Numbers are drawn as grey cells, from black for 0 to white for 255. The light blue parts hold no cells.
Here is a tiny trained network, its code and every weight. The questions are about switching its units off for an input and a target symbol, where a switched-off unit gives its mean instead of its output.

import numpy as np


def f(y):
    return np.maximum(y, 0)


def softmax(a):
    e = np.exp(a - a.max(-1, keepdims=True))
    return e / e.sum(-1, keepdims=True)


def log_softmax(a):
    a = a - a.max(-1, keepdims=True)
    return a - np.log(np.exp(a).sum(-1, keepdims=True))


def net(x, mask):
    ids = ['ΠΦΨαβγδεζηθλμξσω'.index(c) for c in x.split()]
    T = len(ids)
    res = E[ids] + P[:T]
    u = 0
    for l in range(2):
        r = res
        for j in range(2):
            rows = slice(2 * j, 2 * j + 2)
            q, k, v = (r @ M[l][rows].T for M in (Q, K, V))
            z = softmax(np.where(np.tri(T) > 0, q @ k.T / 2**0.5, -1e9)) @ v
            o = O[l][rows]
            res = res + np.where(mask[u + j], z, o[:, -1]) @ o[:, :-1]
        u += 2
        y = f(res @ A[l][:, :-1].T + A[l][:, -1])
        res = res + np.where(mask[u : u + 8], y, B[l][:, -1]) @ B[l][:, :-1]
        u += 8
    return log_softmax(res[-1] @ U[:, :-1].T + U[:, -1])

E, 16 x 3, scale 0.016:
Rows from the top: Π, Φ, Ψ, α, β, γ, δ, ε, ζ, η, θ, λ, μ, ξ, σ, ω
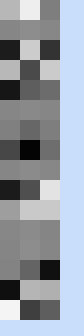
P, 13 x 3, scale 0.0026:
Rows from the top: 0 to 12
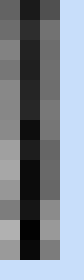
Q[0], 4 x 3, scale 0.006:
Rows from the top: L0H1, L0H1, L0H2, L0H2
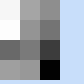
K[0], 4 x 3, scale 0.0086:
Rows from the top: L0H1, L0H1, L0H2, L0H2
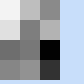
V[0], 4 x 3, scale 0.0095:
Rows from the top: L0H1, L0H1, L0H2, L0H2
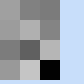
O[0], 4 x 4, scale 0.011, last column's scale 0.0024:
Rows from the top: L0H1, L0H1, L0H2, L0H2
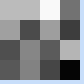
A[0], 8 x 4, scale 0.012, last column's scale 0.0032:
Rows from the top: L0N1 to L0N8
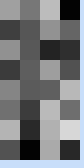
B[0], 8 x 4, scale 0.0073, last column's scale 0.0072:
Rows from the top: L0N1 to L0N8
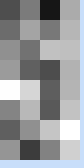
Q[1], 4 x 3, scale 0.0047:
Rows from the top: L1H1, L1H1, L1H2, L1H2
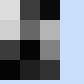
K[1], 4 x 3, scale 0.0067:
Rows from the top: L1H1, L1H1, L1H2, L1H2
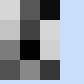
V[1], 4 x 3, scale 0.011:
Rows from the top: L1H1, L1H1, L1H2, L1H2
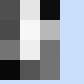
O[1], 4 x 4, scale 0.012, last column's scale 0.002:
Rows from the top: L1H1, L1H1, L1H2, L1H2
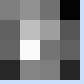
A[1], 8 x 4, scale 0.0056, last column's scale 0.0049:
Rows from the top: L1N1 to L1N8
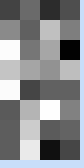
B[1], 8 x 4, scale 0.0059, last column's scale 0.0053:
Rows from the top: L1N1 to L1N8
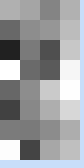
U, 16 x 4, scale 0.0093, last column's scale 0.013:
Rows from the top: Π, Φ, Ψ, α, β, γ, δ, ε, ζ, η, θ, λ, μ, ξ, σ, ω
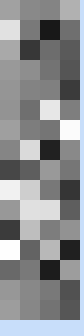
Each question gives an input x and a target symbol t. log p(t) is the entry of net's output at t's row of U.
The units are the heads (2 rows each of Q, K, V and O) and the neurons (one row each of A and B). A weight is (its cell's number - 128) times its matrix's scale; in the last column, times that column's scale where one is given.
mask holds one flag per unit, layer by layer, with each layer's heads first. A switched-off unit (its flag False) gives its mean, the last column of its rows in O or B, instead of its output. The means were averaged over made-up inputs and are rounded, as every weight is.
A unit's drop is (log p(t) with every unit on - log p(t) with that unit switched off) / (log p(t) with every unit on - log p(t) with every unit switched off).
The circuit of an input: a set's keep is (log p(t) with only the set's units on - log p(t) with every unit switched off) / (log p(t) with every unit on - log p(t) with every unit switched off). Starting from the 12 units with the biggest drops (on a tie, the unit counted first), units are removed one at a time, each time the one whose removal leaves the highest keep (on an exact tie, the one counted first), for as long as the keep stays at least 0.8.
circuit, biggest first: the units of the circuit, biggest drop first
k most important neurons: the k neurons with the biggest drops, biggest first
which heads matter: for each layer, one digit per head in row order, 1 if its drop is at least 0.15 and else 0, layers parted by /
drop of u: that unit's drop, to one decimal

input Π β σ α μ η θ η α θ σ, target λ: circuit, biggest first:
(L1H2, L0H1)
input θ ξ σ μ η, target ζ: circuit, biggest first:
(L0N8, L1H2)
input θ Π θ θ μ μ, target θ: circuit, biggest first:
(L1H1, L1H2)
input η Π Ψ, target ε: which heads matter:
11 / 11
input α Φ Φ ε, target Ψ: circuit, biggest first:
(L0N8, L1H2)
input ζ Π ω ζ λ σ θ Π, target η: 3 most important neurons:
(L0N8, L1N4, L0N7)
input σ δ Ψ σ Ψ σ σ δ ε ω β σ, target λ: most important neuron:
(L0N2)
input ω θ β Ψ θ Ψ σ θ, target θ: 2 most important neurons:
(L0N8, L1N6)
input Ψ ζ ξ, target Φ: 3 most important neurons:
(L0N5, L0N7, L1N8)
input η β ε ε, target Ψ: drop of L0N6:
-0.1
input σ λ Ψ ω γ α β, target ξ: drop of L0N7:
0.2
